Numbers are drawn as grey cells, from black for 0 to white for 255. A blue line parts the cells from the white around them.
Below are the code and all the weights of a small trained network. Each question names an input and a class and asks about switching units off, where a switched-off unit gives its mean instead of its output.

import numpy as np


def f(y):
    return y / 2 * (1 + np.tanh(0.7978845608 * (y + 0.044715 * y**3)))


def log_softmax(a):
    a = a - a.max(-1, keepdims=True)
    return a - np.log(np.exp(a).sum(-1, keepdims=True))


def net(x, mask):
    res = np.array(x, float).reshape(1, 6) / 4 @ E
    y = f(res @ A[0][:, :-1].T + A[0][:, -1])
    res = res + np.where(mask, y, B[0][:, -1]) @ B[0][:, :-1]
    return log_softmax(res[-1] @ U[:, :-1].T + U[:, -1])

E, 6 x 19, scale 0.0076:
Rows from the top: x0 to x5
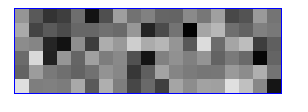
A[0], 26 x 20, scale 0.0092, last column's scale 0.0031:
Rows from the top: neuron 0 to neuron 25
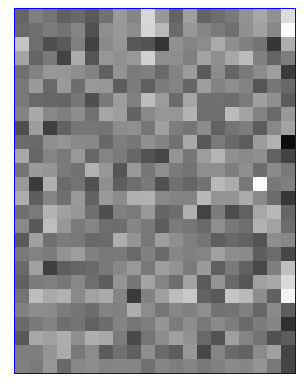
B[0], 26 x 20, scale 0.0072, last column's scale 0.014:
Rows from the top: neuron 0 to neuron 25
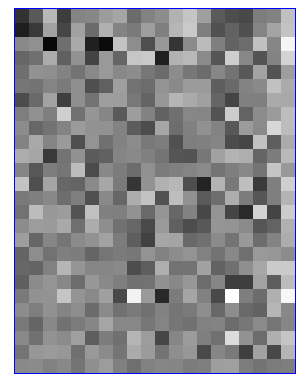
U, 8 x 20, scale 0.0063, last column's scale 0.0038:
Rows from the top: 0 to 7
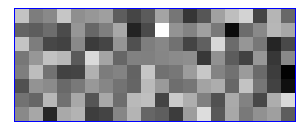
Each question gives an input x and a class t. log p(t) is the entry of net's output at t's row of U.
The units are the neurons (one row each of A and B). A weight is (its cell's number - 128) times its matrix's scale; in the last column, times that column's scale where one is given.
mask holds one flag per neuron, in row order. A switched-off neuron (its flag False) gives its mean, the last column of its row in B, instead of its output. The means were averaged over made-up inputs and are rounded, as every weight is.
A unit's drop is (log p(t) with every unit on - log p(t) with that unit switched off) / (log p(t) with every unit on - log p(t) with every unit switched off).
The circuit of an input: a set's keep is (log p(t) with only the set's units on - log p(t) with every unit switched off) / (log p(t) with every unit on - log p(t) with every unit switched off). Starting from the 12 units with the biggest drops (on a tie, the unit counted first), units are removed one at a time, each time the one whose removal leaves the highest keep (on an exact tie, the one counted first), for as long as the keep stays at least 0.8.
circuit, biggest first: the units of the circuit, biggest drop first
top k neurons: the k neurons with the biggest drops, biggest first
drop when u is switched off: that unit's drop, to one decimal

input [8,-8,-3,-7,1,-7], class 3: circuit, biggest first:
[neuron 14]
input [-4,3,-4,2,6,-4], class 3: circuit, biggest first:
[neuron 2; neuron 3]
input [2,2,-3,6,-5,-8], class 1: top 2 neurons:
[neuron 20; neuron 8]
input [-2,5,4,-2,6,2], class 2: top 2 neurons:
[neuron 20; neuron 12]
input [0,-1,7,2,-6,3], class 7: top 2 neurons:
[neuron 2; neuron 12]
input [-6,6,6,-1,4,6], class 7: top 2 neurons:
[neuron 2; neuron 10]
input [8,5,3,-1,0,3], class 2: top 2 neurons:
[neuron 12; neuron 20]
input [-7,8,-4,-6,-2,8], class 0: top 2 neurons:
[neuron 12; neuron 15]
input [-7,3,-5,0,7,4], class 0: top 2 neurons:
[neuron 3; neuron 1]
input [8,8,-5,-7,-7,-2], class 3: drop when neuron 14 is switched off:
0.4
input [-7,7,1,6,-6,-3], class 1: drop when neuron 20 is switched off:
0.2
